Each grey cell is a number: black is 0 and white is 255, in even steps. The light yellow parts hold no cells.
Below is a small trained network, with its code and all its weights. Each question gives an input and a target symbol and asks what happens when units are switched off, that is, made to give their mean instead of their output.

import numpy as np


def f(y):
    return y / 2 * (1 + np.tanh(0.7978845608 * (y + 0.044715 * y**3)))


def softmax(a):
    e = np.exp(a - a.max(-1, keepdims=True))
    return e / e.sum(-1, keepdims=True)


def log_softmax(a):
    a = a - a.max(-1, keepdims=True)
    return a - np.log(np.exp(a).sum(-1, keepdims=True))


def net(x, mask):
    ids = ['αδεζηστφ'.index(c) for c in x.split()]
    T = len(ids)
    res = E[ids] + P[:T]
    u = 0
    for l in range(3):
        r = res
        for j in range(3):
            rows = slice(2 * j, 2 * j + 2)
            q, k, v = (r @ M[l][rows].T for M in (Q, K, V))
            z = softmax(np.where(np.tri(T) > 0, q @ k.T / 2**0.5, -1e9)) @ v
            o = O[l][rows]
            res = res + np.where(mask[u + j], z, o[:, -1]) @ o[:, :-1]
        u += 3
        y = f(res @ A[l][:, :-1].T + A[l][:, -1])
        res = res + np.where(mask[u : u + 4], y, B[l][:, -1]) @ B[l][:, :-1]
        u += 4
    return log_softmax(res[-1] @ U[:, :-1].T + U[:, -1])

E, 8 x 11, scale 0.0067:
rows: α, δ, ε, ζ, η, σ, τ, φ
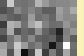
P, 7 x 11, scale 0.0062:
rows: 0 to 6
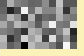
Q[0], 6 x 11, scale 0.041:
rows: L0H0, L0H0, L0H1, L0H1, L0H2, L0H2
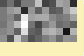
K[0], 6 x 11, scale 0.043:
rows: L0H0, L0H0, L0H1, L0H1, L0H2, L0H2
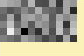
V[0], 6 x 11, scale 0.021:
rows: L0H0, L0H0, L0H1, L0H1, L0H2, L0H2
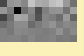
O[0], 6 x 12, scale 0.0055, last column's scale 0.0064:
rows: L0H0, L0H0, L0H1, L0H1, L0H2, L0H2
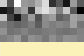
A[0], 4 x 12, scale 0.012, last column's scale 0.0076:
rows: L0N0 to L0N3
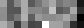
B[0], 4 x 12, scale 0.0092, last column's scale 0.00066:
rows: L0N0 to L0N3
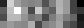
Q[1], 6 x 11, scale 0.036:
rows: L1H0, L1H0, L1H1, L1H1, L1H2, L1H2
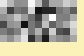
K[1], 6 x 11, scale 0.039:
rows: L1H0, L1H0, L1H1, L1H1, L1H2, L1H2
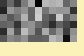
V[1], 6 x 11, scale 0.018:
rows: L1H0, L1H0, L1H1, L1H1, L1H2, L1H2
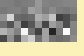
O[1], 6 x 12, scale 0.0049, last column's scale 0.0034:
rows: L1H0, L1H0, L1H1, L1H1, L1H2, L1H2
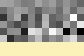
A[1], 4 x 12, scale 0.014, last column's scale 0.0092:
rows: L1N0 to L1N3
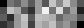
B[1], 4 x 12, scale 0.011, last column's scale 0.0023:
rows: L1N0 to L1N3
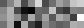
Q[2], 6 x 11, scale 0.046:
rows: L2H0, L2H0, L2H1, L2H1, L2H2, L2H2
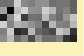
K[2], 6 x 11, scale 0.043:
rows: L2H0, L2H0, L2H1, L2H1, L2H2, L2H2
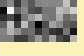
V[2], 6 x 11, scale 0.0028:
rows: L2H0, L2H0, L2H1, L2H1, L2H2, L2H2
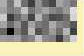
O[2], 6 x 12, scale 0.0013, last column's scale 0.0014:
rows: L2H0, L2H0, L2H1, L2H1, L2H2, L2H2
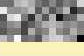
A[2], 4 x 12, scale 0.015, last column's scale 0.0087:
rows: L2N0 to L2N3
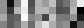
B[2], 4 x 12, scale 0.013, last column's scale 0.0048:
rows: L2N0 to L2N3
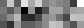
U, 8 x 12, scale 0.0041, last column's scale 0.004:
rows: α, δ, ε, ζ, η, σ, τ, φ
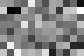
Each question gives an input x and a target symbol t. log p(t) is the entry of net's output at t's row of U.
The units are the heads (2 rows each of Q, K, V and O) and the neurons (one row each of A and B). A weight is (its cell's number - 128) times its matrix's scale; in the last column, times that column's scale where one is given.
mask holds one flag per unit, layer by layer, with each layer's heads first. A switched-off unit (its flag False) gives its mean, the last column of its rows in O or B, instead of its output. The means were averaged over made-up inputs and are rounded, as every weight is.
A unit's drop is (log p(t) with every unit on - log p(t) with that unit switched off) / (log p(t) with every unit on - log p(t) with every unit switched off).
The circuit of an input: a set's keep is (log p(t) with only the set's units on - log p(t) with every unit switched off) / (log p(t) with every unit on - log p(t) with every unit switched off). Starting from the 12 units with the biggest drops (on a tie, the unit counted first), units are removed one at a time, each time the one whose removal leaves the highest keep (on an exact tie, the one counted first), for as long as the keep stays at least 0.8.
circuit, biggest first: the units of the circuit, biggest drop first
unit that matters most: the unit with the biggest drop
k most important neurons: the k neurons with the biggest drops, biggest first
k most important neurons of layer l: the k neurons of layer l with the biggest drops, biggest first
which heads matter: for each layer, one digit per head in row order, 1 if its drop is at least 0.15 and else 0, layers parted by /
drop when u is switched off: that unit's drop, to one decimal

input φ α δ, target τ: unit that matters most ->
L1H2
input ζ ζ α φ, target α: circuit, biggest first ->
L2N1, L0H0, L2N0, L1N2
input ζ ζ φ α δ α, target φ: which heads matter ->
100 / 010 / 000
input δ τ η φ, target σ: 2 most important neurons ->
L2N2, L1N2
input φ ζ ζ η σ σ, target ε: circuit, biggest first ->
L0H0, L1N0
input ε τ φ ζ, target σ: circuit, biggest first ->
L2N2, L1H1, L1N2
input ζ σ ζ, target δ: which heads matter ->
010 / 001 / 000
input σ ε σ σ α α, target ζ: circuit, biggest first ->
L2N0, L1N2, L1H2
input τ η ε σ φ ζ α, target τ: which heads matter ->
110 / 001 / 000
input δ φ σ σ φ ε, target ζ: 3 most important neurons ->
L2N0, L1N2, L2N1
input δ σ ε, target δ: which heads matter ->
010 / 000 / 000
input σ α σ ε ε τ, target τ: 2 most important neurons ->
L1N2, L1N3
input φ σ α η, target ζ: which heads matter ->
100 / 000 / 000
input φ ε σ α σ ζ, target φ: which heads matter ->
100 / 010 / 000
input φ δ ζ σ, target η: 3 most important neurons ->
L2N3, L1N2, L1N0
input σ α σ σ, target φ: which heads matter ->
100 / 000 / 000
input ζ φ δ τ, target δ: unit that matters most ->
L0H0
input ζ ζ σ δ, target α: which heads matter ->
100 / 000 / 000
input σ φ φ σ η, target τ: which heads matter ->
010 / 001 / 000
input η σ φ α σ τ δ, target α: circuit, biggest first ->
L1H2
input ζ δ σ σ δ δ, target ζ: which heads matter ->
000 / 000 / 000
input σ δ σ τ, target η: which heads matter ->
100 / 010 / 000
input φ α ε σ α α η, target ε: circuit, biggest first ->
L0H0, L1N0
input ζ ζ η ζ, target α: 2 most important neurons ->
L2N1, L2N0
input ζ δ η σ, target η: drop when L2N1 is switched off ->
0.0
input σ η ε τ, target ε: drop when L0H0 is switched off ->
1.1
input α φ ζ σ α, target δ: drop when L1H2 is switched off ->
0.2
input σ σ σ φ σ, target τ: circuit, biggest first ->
L1H2
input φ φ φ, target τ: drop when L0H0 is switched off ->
0.1
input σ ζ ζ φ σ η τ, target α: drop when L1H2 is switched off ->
0.8
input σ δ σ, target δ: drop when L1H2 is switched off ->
0.2
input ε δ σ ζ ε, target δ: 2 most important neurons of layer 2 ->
L2N0, L2N2
